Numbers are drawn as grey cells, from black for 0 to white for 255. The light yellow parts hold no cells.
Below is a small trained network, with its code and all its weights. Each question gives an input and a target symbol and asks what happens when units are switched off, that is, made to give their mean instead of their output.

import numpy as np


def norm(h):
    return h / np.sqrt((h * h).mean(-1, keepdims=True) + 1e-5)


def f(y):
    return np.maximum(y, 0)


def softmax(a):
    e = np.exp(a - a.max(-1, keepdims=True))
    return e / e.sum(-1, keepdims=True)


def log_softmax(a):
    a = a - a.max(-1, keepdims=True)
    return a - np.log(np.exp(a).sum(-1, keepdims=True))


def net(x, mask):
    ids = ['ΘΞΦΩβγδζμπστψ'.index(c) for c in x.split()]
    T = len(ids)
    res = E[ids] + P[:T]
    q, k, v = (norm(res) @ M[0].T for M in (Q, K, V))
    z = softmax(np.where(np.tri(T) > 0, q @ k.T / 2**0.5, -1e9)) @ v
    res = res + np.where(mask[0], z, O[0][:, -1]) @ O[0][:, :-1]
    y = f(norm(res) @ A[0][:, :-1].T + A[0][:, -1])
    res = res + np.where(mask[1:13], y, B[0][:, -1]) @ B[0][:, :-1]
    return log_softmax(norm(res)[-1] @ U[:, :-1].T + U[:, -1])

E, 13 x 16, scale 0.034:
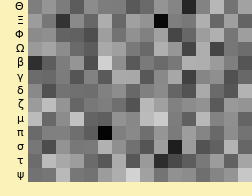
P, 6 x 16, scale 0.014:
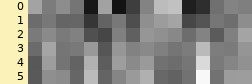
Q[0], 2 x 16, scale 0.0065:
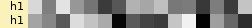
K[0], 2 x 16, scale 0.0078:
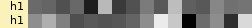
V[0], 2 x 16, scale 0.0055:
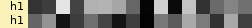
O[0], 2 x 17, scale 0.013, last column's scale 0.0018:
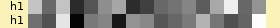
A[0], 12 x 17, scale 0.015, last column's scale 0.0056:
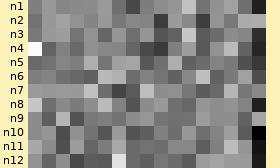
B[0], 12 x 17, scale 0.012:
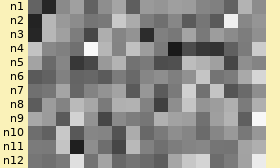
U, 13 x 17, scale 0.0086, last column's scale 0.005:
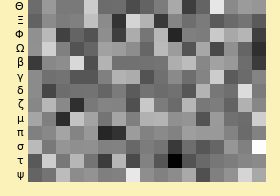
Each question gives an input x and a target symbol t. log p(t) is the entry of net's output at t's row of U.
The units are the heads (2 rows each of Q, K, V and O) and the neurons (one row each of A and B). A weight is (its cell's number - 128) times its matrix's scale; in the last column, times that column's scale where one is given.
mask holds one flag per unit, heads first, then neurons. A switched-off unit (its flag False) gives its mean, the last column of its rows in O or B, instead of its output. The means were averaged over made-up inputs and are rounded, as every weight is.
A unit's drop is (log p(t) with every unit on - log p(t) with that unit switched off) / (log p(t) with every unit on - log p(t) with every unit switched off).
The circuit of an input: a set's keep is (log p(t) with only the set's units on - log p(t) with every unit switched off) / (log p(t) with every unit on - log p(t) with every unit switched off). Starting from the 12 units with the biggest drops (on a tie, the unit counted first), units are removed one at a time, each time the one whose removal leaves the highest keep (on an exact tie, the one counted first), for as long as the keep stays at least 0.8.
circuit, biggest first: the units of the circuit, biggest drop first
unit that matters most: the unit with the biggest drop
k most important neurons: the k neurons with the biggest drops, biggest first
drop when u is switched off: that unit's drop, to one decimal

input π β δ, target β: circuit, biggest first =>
(n12; h1)
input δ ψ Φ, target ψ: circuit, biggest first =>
(h1; n11; n10)
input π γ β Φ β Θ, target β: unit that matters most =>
n12
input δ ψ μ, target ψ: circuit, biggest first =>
(n11; h1; n10)
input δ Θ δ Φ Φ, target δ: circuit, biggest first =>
(n6; n9; h1)
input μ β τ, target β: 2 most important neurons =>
(n12; n3)
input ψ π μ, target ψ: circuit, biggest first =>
(h1; n11; n9)
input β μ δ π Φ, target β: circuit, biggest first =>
(n12; n4)
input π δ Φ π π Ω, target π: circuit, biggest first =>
(h1; n9)
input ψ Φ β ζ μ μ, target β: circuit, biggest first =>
(h1; n12; n4)
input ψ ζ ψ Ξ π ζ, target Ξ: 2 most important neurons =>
(n9; n6)
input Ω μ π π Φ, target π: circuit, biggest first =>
(h1; n9)
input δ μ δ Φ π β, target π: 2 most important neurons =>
(n9; n12)
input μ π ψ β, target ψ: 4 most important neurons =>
(n11; n10; n12; n9)
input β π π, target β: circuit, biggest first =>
(n12; h1; n3)
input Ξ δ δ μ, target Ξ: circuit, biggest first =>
(h1)
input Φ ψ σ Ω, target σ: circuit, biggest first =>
(h1; n4)
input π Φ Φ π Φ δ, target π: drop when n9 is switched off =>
0.5
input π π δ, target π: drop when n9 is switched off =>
0.4
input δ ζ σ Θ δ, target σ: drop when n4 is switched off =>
0.5
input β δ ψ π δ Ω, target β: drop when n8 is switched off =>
0.2
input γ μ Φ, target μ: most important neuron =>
(n11)
